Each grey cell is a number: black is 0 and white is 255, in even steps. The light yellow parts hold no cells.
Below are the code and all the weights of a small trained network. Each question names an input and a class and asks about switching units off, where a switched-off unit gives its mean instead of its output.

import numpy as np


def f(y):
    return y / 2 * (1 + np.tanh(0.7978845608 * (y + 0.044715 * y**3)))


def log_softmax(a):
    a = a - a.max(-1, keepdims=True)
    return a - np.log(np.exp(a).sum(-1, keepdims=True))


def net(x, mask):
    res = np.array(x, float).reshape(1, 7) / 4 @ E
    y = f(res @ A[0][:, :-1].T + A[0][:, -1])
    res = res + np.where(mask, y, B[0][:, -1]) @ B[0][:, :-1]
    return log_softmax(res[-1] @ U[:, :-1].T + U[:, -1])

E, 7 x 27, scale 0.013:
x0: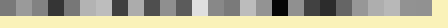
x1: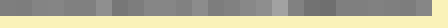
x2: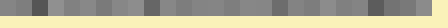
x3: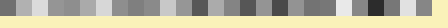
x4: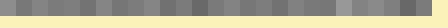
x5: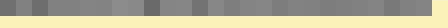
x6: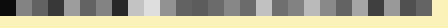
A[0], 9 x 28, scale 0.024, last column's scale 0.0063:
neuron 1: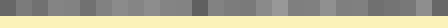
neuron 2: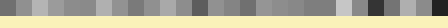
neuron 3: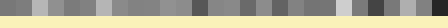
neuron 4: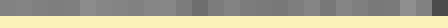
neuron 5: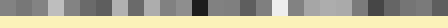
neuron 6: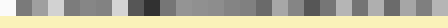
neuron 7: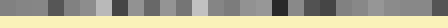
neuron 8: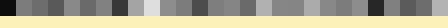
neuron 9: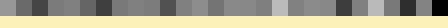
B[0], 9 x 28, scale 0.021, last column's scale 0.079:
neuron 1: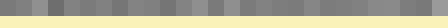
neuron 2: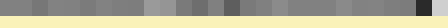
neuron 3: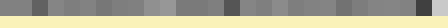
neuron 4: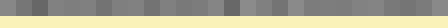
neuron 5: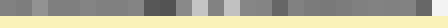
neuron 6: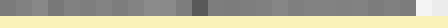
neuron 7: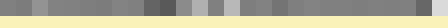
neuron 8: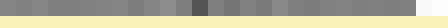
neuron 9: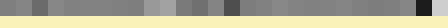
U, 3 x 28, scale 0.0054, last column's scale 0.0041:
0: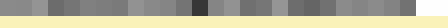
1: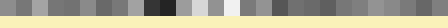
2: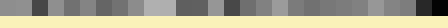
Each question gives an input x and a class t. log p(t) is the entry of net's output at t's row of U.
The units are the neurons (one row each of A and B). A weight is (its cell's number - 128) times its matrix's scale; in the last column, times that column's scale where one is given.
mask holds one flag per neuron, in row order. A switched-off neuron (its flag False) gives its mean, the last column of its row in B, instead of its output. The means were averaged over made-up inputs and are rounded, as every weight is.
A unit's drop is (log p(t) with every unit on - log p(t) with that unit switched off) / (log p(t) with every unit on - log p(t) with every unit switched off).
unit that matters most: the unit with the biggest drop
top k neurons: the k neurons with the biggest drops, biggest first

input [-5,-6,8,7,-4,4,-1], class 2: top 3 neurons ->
(neuron 2; neuron 3; neuron 7)
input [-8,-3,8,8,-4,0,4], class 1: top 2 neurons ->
(neuron 5; neuron 9)
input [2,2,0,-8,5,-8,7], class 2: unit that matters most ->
neuron 9
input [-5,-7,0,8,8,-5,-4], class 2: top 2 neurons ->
(neuron 2; neuron 3)
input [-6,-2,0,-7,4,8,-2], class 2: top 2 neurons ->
(neuron 9; neuron 7)
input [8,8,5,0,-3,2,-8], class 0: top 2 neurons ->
(neuron 6; neuron 5)
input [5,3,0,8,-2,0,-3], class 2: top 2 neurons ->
(neuron 5; neuron 3)
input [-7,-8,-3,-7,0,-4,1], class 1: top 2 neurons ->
(neuron 5; neuron 2)
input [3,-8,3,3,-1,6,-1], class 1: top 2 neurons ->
(neuron 9; neuron 8)
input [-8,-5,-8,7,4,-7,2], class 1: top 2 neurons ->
(neuron 5; neuron 9)
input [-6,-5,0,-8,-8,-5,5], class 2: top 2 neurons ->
(neuron 9; neuron 7)
